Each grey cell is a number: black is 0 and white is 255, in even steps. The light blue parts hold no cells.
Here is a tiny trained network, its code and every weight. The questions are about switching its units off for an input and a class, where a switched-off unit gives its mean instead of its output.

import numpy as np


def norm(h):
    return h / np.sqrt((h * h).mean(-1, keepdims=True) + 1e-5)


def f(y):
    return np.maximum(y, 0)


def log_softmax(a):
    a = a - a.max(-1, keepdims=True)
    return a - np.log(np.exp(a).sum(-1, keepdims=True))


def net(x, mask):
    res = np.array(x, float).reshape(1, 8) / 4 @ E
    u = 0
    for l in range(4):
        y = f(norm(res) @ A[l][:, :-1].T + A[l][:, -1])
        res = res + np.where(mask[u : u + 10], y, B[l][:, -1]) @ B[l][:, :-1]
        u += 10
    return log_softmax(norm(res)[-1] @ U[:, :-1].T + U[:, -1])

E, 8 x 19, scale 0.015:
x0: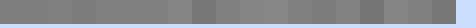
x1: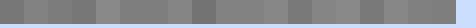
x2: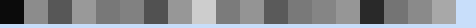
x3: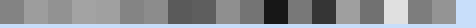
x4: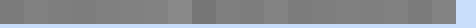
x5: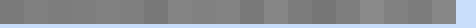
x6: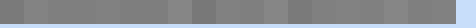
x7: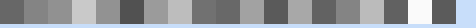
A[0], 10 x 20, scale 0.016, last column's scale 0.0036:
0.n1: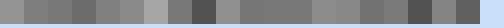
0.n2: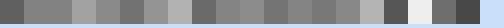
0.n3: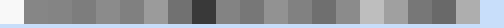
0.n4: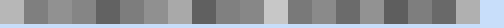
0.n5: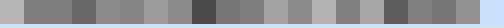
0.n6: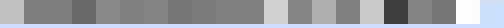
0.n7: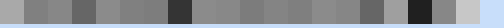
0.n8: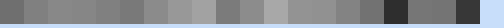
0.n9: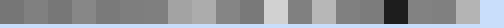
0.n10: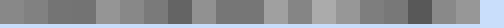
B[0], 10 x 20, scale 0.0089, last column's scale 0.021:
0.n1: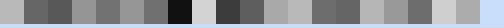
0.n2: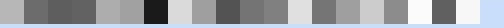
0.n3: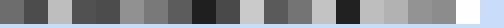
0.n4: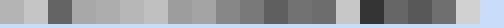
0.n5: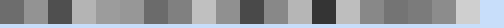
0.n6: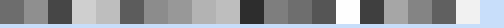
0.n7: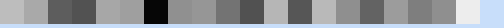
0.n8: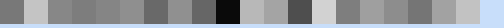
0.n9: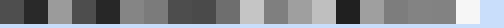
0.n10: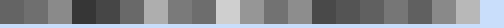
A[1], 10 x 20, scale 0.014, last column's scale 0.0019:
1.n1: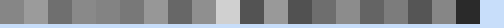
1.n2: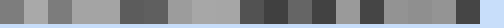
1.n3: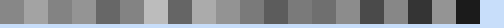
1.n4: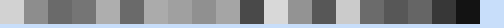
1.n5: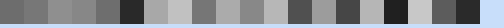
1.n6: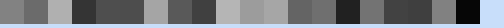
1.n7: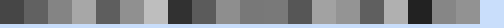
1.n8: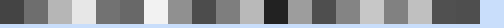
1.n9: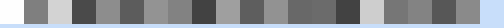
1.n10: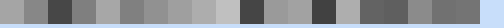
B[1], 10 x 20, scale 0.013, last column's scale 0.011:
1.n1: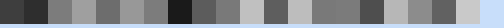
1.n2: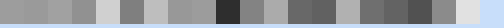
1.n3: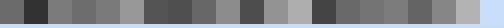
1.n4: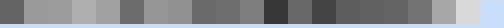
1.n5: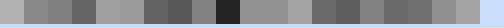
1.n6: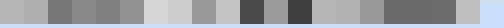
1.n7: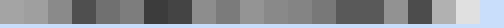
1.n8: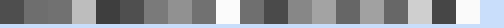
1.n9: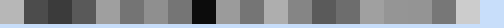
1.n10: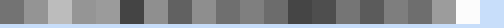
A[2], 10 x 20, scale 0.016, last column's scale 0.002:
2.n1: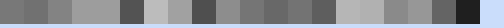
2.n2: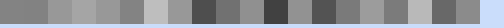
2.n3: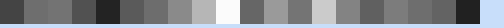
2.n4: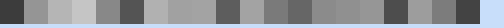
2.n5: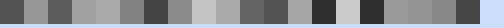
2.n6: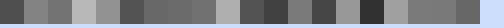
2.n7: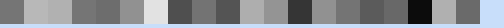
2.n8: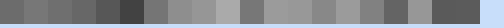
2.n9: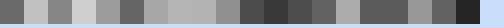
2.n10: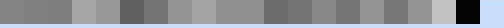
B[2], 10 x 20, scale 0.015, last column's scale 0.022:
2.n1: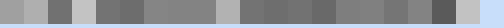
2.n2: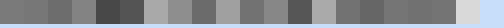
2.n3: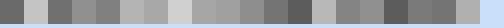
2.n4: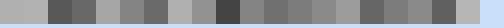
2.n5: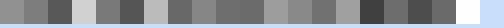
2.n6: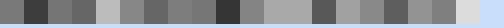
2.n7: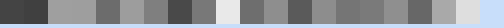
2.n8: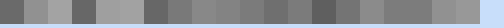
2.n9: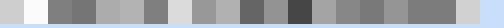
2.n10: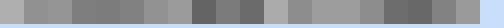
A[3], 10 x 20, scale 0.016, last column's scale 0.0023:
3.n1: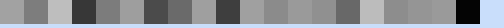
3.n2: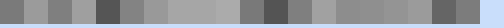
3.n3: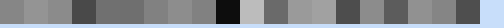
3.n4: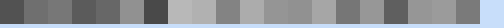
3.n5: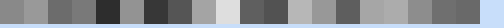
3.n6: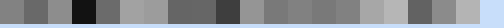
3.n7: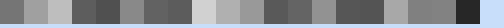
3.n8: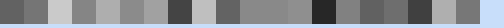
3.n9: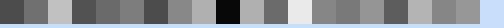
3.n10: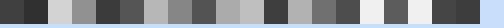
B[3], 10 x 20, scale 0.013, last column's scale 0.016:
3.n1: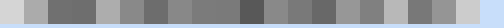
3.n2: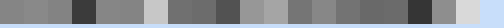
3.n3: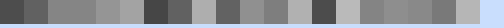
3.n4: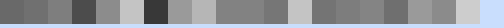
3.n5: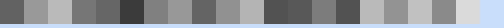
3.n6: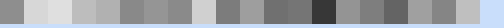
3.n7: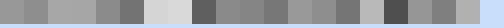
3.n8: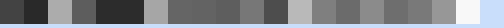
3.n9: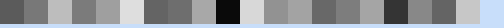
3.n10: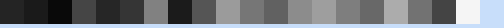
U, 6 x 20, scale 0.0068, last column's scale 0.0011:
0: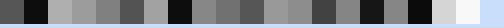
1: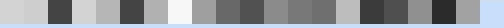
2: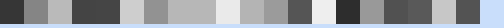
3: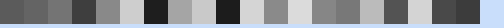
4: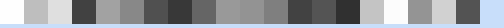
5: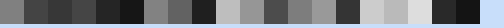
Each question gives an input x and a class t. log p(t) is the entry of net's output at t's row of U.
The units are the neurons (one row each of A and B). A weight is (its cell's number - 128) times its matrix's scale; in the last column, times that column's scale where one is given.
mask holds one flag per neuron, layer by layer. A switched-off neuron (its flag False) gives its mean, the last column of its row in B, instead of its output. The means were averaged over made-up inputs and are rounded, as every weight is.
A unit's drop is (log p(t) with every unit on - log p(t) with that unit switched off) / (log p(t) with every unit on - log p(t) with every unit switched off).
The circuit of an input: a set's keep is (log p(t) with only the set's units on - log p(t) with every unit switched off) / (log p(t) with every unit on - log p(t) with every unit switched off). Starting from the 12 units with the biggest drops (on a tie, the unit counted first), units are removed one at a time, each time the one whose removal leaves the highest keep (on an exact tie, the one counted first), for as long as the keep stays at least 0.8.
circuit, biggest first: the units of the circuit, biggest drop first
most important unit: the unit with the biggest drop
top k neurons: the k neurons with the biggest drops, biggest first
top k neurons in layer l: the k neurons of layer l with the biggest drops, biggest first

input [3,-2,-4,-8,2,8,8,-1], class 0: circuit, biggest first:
[0.n6 0.n2 0.n9]
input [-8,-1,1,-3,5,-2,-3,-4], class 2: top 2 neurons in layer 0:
[0.n9 0.n2]
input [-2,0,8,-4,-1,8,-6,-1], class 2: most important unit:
0.n2
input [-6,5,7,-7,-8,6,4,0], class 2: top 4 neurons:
[0.n2 0.n9 1.n6 2.n7]
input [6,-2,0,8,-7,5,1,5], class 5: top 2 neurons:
[0.n6 0.n5]
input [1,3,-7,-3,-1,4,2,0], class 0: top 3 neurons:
[0.n6 0.n2 0.n3]
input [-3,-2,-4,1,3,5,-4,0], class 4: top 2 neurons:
[0.n3 2.n5]
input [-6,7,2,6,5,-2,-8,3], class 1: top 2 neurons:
[0.n3 0.n9]
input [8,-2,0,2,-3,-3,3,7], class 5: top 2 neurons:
[0.n6 0.n4]
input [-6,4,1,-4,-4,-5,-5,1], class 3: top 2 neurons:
[0.n9 0.n8]
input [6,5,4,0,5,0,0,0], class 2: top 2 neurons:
[0.n6 0.n2]
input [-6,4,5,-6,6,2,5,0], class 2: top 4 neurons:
[0.n2 0.n9 1.n6 2.n7]
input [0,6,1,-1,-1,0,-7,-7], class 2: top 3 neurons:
[0.n6 0.n5 0.n4]
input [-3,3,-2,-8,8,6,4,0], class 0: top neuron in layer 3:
[3.n8]
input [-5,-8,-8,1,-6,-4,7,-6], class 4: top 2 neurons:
[0.n3 2.n5]
